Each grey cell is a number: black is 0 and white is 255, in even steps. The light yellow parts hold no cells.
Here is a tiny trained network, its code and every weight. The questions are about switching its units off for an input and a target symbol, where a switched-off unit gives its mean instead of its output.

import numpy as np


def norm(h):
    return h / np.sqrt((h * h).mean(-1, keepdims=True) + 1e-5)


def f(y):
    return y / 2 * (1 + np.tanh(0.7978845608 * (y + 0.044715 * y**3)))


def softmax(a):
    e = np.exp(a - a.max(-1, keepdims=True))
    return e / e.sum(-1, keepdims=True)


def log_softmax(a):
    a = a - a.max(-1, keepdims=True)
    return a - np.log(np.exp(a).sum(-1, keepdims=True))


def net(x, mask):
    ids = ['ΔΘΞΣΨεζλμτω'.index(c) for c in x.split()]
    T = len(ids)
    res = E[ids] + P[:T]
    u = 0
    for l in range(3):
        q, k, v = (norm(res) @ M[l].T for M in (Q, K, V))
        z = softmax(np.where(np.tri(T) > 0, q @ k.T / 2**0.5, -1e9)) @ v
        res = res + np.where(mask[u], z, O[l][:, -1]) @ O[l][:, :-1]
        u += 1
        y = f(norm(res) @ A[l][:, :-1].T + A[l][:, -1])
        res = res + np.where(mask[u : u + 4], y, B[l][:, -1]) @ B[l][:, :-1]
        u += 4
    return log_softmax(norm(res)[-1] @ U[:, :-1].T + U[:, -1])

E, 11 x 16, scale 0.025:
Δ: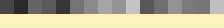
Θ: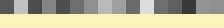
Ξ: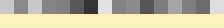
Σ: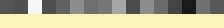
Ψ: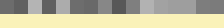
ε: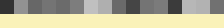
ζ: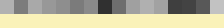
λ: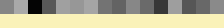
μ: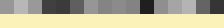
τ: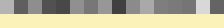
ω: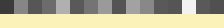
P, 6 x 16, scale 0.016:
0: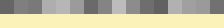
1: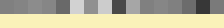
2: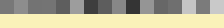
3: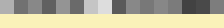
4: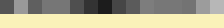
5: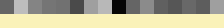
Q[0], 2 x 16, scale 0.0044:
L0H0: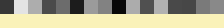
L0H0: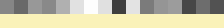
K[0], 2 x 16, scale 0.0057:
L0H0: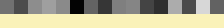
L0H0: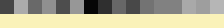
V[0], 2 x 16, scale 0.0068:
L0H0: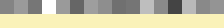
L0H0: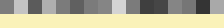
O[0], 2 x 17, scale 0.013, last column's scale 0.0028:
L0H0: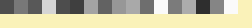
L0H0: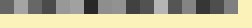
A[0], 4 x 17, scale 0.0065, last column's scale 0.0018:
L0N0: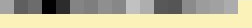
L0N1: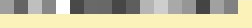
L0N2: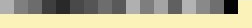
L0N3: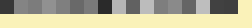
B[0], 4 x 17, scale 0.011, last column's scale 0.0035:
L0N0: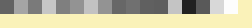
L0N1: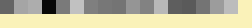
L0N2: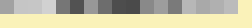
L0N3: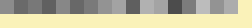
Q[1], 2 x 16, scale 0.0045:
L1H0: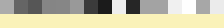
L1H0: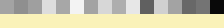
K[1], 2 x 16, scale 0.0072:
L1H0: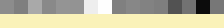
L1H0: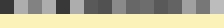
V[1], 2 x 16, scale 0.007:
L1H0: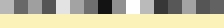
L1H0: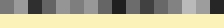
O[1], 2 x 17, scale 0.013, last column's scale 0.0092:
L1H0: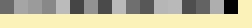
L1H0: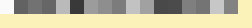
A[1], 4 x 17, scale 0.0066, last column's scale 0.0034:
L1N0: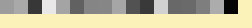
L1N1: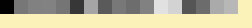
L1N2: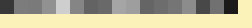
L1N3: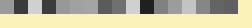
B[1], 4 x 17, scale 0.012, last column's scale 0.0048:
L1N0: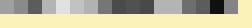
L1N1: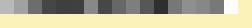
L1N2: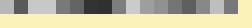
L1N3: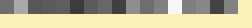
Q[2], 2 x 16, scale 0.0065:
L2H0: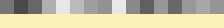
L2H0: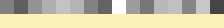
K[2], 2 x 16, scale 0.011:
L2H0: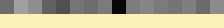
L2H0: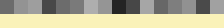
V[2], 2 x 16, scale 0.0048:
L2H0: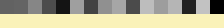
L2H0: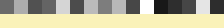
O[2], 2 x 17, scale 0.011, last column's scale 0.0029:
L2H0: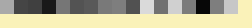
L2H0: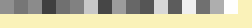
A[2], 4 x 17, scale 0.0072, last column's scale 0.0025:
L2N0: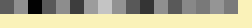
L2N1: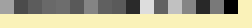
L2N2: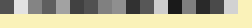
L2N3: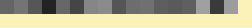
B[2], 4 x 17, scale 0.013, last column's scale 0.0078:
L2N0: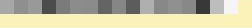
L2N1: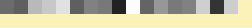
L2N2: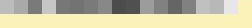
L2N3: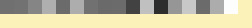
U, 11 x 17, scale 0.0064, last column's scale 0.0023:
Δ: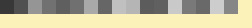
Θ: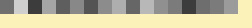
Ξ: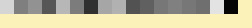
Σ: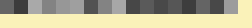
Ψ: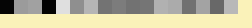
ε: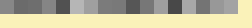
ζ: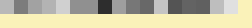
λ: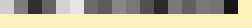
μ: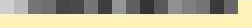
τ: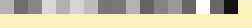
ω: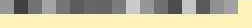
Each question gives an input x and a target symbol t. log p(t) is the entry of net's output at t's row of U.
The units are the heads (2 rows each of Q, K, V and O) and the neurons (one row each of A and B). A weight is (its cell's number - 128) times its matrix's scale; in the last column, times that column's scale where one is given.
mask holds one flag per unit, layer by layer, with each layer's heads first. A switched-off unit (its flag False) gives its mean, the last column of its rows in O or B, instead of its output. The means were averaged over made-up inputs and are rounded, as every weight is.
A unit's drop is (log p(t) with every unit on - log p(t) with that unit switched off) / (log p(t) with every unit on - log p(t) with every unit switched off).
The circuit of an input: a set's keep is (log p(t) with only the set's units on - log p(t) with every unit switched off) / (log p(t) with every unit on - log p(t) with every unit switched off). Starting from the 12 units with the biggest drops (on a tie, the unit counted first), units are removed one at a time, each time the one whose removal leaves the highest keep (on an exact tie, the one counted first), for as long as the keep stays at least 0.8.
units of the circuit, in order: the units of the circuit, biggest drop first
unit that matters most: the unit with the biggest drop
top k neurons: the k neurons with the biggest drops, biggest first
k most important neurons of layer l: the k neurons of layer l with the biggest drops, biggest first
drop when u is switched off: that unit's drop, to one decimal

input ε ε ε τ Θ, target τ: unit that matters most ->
L0H0
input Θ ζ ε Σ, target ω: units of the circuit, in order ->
[L2H0, L2N1, L1H0]
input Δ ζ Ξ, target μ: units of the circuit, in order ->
[L1H0, L1N1]
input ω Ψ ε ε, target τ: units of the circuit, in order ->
[L2H0, L1H0]
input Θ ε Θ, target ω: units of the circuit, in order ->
[L2N1, L2H0, L1H0]
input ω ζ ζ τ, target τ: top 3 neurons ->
[L0N2, L1N0, L2N0]
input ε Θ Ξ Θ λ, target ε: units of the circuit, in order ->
[L1H0, L2H0]
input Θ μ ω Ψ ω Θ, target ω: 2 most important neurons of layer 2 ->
[L2N1, L2N3]
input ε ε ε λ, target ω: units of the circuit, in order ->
[L1H0, L0H0]
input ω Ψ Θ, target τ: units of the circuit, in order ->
[L2H0, L0H0]
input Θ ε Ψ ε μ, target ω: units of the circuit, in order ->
[L1H0, L2H0, L2N1]
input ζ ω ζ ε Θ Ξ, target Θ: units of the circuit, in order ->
[L2H0, L1H0]
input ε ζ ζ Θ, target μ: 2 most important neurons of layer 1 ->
[L1N1, L1N0]
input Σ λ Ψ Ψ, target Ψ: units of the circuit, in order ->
[L0N1]
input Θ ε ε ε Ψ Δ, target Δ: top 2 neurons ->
[L0N0, L2N2]
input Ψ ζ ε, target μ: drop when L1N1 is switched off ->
0.7
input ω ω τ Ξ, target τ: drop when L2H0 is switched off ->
0.6
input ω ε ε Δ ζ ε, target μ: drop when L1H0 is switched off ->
1.3
